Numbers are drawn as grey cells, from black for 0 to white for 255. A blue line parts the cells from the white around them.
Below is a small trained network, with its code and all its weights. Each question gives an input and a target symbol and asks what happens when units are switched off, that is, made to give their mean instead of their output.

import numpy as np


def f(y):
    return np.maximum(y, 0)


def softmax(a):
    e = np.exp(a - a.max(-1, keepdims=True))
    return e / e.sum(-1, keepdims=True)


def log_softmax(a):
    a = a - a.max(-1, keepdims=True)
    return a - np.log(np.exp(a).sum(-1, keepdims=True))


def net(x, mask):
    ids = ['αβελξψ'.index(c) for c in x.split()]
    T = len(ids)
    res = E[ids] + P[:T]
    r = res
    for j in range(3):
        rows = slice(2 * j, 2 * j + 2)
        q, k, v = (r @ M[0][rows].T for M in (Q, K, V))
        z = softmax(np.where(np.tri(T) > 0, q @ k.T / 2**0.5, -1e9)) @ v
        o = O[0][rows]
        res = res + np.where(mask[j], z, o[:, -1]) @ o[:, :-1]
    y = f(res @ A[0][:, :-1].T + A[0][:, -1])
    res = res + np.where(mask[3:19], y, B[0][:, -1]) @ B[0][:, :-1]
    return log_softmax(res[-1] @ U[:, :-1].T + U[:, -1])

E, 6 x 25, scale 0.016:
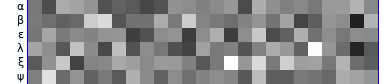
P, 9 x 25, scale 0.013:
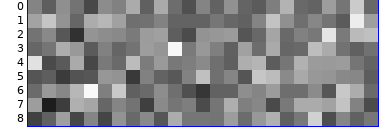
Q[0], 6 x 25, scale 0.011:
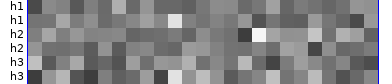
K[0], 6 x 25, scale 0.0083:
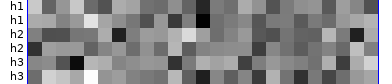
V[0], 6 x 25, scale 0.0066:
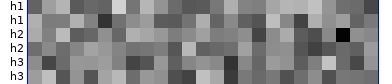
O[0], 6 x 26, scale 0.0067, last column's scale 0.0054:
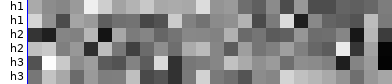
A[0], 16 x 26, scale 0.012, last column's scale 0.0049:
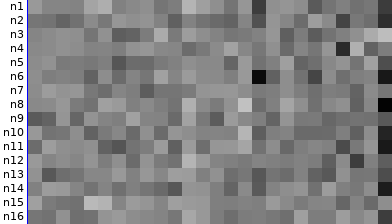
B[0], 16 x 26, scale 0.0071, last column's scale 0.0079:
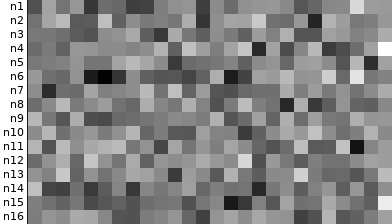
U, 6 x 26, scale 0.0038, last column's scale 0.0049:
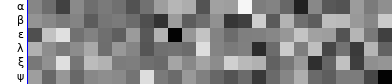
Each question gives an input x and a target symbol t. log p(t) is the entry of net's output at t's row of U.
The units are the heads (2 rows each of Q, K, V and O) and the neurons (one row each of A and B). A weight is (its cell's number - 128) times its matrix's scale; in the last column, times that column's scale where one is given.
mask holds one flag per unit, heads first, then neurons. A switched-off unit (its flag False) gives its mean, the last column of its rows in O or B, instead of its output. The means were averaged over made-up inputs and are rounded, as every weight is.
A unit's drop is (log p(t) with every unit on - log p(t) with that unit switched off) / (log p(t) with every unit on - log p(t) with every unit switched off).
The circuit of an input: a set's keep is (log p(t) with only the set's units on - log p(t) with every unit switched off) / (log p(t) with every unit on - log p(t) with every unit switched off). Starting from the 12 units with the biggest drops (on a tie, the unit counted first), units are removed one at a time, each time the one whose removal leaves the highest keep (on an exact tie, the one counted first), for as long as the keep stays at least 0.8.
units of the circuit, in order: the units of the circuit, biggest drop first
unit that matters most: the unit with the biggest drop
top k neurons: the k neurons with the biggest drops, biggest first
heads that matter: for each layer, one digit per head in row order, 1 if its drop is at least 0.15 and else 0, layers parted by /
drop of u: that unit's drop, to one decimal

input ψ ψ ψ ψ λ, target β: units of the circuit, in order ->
n4; n2
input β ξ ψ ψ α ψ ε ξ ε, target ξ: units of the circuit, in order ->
h2; h1; n12
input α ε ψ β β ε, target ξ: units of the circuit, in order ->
h3; n11
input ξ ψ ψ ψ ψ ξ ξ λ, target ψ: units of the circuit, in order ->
h1; h3; n13
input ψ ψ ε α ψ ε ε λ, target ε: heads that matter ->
001
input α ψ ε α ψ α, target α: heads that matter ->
001
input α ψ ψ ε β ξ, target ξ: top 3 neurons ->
n8; n16; n12
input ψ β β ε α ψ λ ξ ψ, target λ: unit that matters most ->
n7
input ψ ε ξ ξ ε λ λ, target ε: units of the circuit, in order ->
h3; n2
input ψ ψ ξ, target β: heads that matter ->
001
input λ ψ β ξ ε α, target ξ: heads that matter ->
110
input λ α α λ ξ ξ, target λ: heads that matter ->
101
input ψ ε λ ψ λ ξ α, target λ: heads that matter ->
101
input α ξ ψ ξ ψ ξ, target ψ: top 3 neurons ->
n13; n15; n4
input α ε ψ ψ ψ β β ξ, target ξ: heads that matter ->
011
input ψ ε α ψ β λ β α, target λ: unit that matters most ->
h1
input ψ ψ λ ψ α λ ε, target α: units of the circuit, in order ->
h3; h2; n4
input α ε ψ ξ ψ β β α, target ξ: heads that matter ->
001
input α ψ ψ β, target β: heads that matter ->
000
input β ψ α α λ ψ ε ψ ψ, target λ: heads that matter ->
011
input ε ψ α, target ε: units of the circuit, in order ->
h3; h1
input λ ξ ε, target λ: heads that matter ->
101
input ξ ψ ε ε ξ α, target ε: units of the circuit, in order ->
h3
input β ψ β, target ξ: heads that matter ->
101
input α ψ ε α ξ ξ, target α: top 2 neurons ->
n4; n9
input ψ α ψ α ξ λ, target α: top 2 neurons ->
n4; n2
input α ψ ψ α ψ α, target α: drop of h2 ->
0.1
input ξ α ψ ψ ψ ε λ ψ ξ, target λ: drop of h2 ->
0.0
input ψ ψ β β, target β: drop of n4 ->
0.2
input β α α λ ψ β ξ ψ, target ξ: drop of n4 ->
-0.1
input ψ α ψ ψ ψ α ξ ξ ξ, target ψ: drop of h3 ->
0.5
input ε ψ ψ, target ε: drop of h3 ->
0.3
